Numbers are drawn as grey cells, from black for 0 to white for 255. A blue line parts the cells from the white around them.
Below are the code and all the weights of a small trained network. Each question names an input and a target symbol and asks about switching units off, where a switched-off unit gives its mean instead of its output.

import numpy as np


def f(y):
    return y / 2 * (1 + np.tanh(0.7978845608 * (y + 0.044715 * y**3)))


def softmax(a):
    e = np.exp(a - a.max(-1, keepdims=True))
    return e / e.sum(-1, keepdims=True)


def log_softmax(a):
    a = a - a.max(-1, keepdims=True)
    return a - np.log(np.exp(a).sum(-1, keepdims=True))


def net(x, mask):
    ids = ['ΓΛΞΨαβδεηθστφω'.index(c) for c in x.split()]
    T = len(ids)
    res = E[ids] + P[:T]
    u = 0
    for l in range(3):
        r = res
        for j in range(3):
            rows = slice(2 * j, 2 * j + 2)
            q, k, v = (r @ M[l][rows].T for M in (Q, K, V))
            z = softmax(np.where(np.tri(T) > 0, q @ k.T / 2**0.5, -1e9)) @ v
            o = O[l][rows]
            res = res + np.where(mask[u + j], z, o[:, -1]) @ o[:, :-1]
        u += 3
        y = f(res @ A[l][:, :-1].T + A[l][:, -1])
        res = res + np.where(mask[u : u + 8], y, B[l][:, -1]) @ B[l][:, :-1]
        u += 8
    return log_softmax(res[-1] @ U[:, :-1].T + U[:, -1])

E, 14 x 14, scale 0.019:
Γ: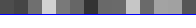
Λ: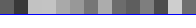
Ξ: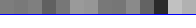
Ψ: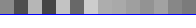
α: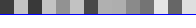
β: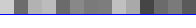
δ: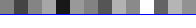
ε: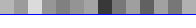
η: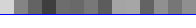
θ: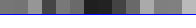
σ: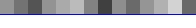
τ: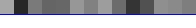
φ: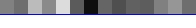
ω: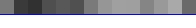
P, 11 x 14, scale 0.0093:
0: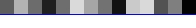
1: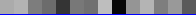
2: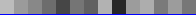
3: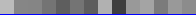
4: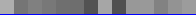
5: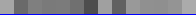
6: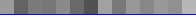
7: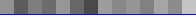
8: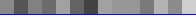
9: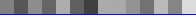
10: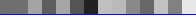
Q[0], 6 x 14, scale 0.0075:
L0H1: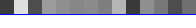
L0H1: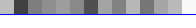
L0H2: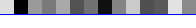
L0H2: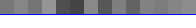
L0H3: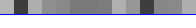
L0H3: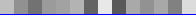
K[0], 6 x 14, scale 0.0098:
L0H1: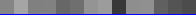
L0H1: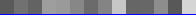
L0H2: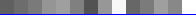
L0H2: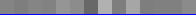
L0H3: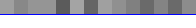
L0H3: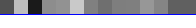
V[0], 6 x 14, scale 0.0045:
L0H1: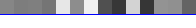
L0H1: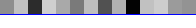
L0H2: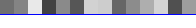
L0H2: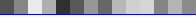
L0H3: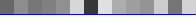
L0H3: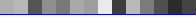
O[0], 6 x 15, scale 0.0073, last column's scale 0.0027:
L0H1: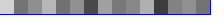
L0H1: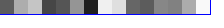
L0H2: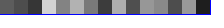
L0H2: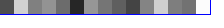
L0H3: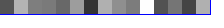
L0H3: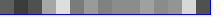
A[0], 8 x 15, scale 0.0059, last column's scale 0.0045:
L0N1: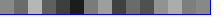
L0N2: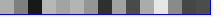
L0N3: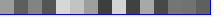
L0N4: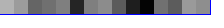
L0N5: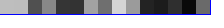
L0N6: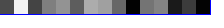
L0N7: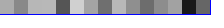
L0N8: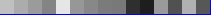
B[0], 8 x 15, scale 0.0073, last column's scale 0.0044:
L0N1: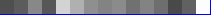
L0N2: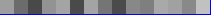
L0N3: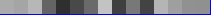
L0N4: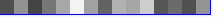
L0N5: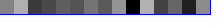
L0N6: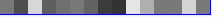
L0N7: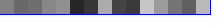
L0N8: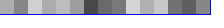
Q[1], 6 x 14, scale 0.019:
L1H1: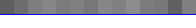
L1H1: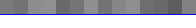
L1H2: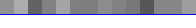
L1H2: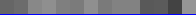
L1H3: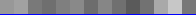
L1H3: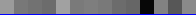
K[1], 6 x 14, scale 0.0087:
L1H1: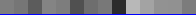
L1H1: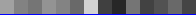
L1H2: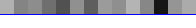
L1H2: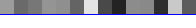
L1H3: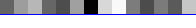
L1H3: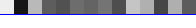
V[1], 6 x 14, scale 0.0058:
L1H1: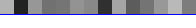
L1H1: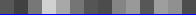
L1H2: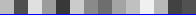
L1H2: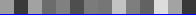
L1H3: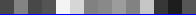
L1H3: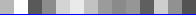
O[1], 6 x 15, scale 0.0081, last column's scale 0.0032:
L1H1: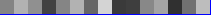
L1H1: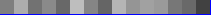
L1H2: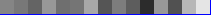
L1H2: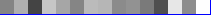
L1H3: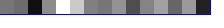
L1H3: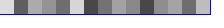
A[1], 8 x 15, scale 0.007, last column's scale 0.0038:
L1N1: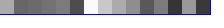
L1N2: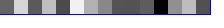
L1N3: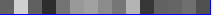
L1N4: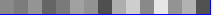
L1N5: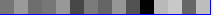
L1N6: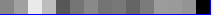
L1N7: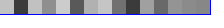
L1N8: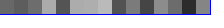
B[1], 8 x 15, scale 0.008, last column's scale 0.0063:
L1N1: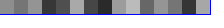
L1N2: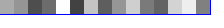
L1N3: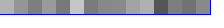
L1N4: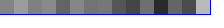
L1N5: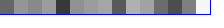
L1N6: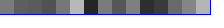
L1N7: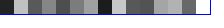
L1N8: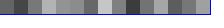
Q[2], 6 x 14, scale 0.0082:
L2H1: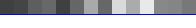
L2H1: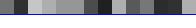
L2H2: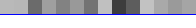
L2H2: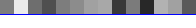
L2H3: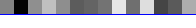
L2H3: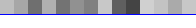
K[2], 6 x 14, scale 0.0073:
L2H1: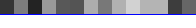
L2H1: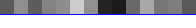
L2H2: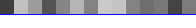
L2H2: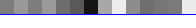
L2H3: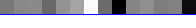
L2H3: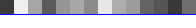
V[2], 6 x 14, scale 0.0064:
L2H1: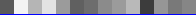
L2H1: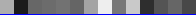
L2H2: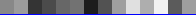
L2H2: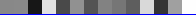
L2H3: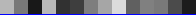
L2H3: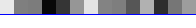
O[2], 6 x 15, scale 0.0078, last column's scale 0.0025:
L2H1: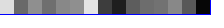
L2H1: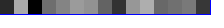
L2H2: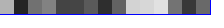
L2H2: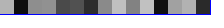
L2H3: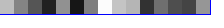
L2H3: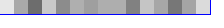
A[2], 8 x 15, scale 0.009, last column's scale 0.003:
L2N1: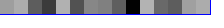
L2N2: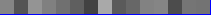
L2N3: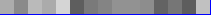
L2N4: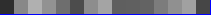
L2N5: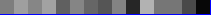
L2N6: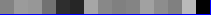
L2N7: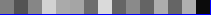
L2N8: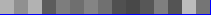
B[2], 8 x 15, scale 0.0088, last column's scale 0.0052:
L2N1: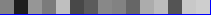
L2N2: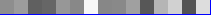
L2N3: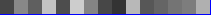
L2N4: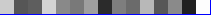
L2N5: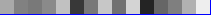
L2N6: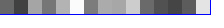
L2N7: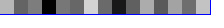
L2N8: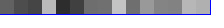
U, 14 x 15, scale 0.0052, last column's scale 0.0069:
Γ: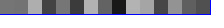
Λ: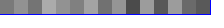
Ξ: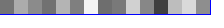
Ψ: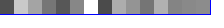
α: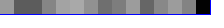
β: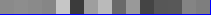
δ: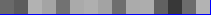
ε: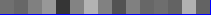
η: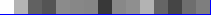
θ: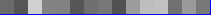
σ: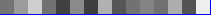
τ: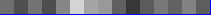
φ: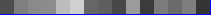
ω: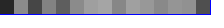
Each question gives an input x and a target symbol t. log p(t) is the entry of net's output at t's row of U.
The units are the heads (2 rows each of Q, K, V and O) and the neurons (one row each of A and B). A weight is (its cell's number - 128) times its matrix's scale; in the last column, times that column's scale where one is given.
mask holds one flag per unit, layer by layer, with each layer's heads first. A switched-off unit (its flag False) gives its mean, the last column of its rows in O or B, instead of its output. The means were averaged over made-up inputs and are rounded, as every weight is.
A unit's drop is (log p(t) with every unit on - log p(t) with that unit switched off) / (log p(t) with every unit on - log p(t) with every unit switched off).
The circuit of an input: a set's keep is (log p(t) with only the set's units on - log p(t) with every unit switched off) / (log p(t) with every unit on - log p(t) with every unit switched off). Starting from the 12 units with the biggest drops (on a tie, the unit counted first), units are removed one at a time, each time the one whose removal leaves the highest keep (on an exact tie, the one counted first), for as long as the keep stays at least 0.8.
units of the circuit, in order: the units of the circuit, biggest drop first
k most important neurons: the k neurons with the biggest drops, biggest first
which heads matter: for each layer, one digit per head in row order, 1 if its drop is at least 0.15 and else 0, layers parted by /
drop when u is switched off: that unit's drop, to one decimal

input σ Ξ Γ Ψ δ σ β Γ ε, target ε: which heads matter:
000 / 000 / 100
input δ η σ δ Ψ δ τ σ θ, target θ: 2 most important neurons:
(L2N1, L1N7)
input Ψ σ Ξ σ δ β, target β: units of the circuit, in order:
(L0N5, L2N5, L0N7)
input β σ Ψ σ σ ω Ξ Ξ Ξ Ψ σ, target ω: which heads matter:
100 / 000 / 100
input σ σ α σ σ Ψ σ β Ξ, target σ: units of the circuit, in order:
(L0H3, L1H3, L0N1)
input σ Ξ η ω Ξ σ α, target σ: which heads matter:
100 / 001 / 000
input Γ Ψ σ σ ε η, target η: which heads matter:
000 / 000 / 000
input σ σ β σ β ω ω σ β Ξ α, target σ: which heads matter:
000 / 001 / 000
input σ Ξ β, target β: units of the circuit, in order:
(L0N5, L2N5)
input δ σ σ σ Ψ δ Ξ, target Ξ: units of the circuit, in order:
(L1N2)
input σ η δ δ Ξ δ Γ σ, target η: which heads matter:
100 / 001 / 001
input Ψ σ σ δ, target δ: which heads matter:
110 / 001 / 000
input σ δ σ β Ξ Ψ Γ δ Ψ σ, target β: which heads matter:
100 / 000 / 001
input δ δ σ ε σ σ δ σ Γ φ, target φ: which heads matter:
010 / 000 / 000
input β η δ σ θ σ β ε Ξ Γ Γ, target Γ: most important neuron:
(L1N7)
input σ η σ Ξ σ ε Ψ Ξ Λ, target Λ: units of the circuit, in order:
(L1N7, L2N4)
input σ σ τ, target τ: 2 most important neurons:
(L1N8, L0N4)
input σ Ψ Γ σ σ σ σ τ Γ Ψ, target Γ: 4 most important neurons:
(L1N1, L1N5, L1N8, L0N4)
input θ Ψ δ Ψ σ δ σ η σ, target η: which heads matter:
000 / 001 / 001
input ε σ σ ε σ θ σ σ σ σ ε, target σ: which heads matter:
101 / 001 / 000
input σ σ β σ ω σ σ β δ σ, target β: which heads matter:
000 / 000 / 001
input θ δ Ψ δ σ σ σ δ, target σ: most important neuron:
(L1N6)
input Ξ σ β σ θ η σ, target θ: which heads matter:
100 / 001 / 000
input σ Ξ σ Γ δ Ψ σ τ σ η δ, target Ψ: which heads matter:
010 / 011 / 010
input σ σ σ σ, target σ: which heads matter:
000 / 000 / 000
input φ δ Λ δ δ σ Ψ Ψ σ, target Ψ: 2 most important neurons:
(L0N2, L1N1)
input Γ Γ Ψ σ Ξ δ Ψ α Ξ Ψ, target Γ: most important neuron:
(L0N6)
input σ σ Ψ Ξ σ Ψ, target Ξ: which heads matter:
010 / 000 / 011
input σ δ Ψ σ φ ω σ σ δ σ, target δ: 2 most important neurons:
(L2N6, L1N5)
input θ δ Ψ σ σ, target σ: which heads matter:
100 / 000 / 000
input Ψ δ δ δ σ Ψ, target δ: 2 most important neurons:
(L2N6, L0N1)
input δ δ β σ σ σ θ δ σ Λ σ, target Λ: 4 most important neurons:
(L2N4, L1N7, L1N1, L2N8)
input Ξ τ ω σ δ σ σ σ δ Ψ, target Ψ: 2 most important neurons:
(L1N7, L0N1)
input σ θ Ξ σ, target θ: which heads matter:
100 / 011 / 000
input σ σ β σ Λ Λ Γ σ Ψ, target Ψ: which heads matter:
110 / 000 / 000
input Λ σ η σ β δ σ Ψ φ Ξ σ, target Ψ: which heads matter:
100 / 000 / 010
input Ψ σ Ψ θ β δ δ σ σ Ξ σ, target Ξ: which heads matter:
000 / 000 / 001
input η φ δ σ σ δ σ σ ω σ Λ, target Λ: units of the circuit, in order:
(L2N4, L1N7)
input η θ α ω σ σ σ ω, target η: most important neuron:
(L2N7)
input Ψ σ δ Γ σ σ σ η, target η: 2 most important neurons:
(L0N5, L1N3)
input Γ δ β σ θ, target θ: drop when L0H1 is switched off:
0.2
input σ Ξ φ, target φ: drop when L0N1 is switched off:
0.1
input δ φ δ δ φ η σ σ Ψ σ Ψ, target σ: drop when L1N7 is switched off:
0.2
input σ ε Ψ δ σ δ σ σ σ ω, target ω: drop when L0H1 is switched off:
0.1
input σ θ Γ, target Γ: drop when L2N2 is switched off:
0.0
